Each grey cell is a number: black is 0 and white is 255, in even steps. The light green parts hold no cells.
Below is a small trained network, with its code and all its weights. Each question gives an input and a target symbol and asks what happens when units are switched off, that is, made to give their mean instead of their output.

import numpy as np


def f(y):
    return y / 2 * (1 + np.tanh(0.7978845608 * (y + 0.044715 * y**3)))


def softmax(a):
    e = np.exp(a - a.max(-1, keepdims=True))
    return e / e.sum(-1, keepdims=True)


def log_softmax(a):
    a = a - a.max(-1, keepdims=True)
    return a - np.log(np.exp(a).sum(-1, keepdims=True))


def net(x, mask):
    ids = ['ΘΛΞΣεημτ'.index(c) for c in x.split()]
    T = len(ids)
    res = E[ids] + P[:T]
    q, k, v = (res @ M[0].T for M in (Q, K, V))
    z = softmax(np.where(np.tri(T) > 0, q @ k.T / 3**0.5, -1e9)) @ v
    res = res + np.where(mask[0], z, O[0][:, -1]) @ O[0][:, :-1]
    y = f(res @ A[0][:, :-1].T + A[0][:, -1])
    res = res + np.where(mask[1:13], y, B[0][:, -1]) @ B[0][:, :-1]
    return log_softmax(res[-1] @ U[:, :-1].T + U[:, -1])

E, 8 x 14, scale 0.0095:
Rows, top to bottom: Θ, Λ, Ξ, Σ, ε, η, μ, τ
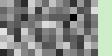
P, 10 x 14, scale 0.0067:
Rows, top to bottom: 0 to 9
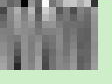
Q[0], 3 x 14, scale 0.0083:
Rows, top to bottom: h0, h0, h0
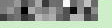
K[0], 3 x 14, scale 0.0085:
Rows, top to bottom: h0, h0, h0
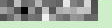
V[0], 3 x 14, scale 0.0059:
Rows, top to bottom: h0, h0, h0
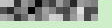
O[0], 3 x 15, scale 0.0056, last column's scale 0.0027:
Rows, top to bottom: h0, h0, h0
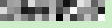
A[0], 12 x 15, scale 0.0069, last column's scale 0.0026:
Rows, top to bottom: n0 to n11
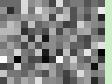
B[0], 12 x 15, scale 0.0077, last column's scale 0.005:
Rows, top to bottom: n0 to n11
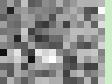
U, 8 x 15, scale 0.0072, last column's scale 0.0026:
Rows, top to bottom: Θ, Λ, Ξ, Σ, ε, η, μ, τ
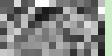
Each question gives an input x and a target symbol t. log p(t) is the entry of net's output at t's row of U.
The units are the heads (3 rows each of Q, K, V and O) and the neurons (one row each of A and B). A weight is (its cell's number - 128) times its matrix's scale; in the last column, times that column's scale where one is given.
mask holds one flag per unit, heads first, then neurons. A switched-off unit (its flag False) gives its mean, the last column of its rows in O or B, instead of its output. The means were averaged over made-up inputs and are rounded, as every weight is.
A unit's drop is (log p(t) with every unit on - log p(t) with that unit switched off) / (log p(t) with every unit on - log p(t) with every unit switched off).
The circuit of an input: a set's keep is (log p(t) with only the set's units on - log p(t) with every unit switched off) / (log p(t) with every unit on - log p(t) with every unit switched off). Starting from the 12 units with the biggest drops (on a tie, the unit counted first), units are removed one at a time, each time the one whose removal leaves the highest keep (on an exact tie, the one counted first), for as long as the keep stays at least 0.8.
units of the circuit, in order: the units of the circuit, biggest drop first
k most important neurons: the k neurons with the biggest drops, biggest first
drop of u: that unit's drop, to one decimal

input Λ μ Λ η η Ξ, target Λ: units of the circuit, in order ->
[n8, n6]
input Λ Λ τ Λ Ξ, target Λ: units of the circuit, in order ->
[n6, n8]
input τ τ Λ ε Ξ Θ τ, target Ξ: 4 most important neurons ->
[n5, n8, n11, n7]
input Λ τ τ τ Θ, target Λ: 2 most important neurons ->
[n6, n8]
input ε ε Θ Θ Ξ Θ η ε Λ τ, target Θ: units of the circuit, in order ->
[n7, n9]
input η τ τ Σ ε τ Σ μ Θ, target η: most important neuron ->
[n11]
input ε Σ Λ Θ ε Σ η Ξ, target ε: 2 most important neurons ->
[n7, n4]
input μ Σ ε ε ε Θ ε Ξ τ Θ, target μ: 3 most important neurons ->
[n2, n0, n11]
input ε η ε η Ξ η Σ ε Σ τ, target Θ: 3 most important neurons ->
[n7, n9, n3]
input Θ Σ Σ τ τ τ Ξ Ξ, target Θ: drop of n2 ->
0.0
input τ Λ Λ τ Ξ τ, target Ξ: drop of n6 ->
0.1
